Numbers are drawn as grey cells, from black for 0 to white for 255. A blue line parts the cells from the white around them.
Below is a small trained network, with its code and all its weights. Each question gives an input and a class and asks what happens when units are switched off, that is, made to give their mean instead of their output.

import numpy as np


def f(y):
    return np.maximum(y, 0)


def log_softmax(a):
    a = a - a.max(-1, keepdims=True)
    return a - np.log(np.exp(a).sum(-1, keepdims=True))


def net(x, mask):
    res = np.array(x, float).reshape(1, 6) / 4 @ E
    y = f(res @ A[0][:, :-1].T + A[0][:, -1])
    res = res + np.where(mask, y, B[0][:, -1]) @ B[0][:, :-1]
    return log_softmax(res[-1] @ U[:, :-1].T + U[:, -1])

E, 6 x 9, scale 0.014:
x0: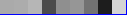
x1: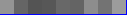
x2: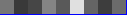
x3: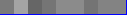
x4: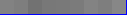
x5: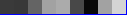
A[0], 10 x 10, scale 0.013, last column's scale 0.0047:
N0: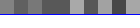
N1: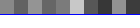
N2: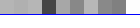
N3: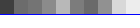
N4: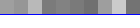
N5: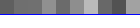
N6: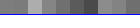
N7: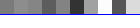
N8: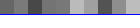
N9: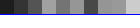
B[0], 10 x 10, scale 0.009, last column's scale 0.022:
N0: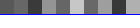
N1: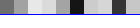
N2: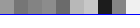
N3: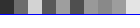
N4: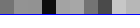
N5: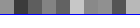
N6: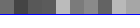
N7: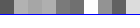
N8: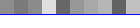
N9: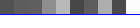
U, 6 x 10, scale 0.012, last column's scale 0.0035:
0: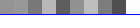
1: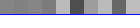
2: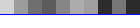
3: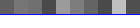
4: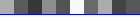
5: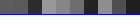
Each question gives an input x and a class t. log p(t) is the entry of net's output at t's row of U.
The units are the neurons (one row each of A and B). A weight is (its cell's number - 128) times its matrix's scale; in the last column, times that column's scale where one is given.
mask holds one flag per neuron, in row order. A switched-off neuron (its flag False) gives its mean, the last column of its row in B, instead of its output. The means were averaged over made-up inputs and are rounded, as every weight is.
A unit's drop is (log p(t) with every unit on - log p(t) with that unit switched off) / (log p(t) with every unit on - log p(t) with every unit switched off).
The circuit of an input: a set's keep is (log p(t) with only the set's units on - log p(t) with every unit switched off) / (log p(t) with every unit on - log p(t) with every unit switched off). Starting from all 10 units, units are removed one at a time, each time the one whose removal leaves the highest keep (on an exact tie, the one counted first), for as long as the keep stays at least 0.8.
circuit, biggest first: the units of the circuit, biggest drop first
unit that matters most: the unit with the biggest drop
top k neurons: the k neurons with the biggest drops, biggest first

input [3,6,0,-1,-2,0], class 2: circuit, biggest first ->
[N9 N7]
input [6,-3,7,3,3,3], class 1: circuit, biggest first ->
[N1]
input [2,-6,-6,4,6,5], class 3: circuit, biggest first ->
[N4 N1]
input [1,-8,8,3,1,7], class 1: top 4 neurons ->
[N1 N3 N5 N8]
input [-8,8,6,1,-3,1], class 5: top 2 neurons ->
[N9 N2]
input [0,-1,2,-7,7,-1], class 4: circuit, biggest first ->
[N7 N3]
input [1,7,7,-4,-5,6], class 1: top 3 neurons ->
[N1 N3 N5]
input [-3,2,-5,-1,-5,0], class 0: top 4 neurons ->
[N9 N7 N3 N1]
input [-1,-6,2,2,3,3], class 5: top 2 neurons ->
[N7 N1]
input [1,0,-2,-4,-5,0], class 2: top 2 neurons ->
[N9 N1]
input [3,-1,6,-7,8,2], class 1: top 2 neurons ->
[N1 N2]
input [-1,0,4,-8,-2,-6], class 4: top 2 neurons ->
[N5 N7]
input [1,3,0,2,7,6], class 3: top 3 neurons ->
[N1 N3 N7]
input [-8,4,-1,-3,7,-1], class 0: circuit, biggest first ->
[N7]
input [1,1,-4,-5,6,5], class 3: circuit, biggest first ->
[N1 N4]
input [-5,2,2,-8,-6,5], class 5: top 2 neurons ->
[N1 N9]
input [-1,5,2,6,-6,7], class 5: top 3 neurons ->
[N9 N7 N1]
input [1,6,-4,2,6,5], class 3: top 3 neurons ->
[N1 N4 N8]
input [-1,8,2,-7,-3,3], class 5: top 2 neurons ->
[N7 N1]
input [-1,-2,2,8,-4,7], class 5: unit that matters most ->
N9
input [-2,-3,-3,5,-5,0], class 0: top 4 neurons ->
[N9 N3 N7 N1]
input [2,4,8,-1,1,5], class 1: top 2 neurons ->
[N1 N3]
